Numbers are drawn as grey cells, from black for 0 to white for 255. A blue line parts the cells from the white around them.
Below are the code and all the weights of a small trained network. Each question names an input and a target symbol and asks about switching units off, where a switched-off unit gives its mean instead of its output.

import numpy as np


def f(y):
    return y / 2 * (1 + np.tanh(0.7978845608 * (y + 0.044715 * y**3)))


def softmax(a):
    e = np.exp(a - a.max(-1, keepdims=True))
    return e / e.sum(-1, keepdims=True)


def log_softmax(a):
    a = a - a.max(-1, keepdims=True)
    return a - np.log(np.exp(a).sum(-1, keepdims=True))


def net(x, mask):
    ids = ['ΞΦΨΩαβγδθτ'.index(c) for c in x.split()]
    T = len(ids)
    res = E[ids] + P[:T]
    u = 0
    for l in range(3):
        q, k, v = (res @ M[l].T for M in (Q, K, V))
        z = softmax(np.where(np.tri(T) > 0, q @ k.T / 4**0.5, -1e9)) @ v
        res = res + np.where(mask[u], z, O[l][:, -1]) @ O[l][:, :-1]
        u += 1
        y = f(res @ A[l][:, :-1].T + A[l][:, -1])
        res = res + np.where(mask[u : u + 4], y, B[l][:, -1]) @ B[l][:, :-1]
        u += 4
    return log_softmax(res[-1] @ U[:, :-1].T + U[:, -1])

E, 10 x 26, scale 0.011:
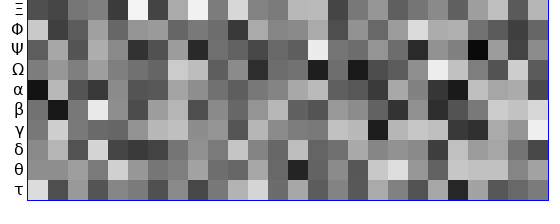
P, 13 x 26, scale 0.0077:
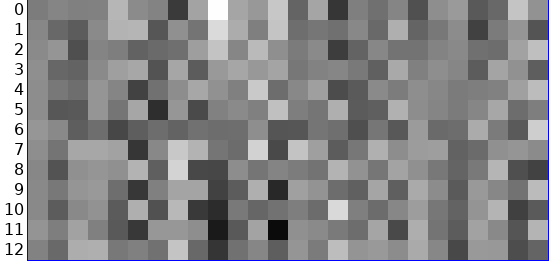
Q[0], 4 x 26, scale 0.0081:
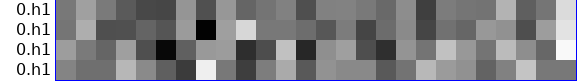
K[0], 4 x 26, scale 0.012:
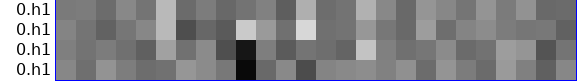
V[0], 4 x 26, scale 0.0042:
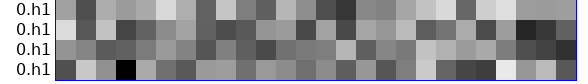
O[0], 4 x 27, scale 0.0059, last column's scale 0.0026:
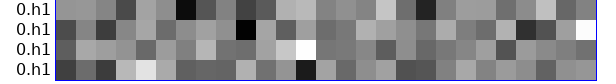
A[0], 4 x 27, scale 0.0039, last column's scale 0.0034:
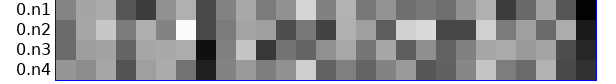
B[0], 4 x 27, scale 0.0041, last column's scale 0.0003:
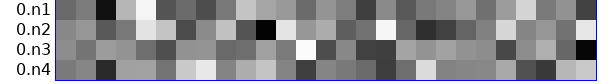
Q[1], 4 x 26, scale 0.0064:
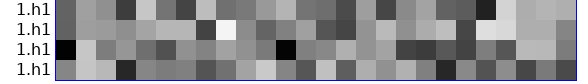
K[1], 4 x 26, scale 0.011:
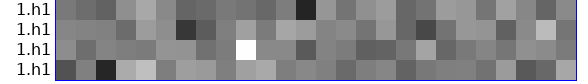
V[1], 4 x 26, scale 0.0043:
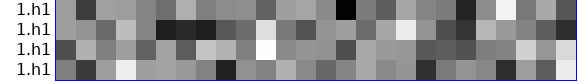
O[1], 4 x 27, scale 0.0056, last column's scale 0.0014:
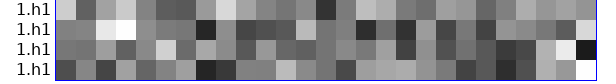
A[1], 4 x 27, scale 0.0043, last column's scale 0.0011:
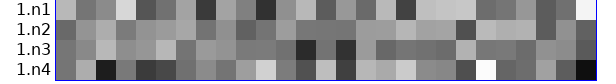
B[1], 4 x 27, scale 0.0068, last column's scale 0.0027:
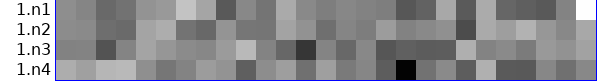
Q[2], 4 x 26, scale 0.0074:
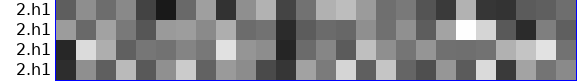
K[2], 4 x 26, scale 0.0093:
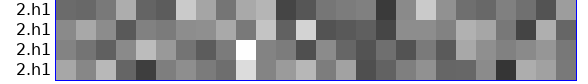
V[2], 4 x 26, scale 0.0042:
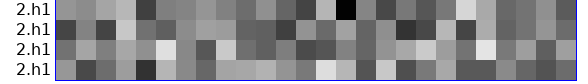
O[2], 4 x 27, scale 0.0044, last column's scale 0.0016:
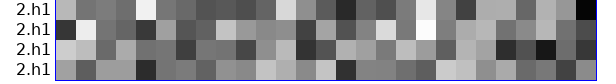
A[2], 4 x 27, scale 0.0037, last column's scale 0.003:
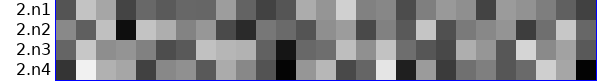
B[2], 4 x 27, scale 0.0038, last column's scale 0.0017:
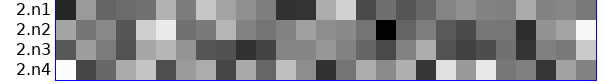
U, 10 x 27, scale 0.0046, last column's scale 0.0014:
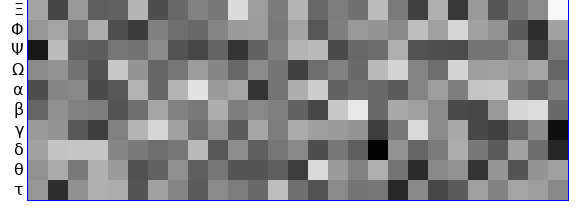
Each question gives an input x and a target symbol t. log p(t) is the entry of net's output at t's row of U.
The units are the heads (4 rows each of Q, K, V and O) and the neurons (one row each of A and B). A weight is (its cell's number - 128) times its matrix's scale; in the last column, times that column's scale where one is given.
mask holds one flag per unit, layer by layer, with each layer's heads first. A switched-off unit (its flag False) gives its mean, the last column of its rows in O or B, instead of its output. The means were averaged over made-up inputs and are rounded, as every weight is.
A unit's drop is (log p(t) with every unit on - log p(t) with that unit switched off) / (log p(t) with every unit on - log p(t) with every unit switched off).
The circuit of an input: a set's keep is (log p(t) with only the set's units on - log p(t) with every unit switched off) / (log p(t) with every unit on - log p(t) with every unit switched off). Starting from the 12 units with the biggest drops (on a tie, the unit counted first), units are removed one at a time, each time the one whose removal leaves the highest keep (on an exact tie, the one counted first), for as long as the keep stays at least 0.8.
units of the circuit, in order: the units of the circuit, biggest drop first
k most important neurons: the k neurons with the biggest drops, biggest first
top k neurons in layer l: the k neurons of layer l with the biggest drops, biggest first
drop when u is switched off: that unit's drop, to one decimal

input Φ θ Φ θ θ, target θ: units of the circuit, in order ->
[2.h1; 1.n2]
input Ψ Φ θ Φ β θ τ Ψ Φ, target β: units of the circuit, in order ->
[0.h1; 1.h1; 0.n4]
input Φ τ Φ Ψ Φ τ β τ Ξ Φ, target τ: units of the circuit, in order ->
[0.h1; 2.h1; 0.n1]
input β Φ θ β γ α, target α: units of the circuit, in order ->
[2.n1; 1.h1; 0.h1]
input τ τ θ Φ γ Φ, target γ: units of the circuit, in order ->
[0.h1; 1.h1]
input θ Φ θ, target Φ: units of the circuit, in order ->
[0.h1; 1.h1; 2.h1; 0.n4]
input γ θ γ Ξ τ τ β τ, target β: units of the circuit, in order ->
[1.h1; 2.h1]
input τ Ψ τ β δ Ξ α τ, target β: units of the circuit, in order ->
[0.h1; 1.h1; 2.h1]
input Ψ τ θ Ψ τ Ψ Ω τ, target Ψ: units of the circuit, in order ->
[0.h1; 1.h1]
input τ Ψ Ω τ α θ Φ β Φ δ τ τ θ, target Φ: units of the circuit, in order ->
[0.h1; 1.h1; 2.h1]
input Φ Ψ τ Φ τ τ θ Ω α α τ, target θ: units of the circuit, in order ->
[0.h1; 2.h1]
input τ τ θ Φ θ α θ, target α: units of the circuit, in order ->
[0.h1; 2.h1; 1.h1]
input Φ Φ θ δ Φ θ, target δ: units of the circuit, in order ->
[0.h1; 1.h1]
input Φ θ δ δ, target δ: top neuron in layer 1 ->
[1.n4]
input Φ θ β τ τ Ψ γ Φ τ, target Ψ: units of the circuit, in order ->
[0.h1; 1.h1; 2.h1]
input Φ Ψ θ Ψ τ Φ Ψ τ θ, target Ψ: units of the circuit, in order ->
[1.h1; 0.h1]
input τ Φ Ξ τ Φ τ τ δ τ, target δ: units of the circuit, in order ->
[1.h1; 0.h1; 2.h1]
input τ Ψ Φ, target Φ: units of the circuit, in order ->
[2.h1; 0.h1; 1.h1]
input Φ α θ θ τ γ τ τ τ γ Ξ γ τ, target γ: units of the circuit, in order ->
[1.h1; 1.n4]
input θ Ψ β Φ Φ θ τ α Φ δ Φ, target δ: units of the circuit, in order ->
[0.h1; 1.h1; 0.n4]
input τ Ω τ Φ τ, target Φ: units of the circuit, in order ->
[0.h1; 1.h1; 2.h1]
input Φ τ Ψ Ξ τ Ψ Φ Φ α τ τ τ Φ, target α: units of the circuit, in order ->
[0.h1; 1.h1; 2.h1; 0.n1]
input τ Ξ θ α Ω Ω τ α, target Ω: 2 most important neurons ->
[1.n3; 1.n1]
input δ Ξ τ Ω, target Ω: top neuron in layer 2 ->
[2.n4]
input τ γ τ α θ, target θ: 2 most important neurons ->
[0.n2; 1.n2]
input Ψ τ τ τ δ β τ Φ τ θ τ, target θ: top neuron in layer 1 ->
[1.n2]
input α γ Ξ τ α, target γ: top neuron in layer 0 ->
[0.n3]
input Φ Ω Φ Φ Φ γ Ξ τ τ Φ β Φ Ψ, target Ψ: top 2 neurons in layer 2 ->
[2.n3; 2.n1]
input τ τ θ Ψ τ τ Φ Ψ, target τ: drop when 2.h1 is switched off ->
1.0
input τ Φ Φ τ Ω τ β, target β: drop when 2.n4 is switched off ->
0.0
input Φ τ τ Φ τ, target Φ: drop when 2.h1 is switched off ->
0.3
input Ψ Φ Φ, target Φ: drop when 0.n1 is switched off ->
0.1
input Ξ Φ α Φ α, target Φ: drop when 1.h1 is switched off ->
0.5
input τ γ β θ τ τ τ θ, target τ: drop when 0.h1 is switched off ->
1.8
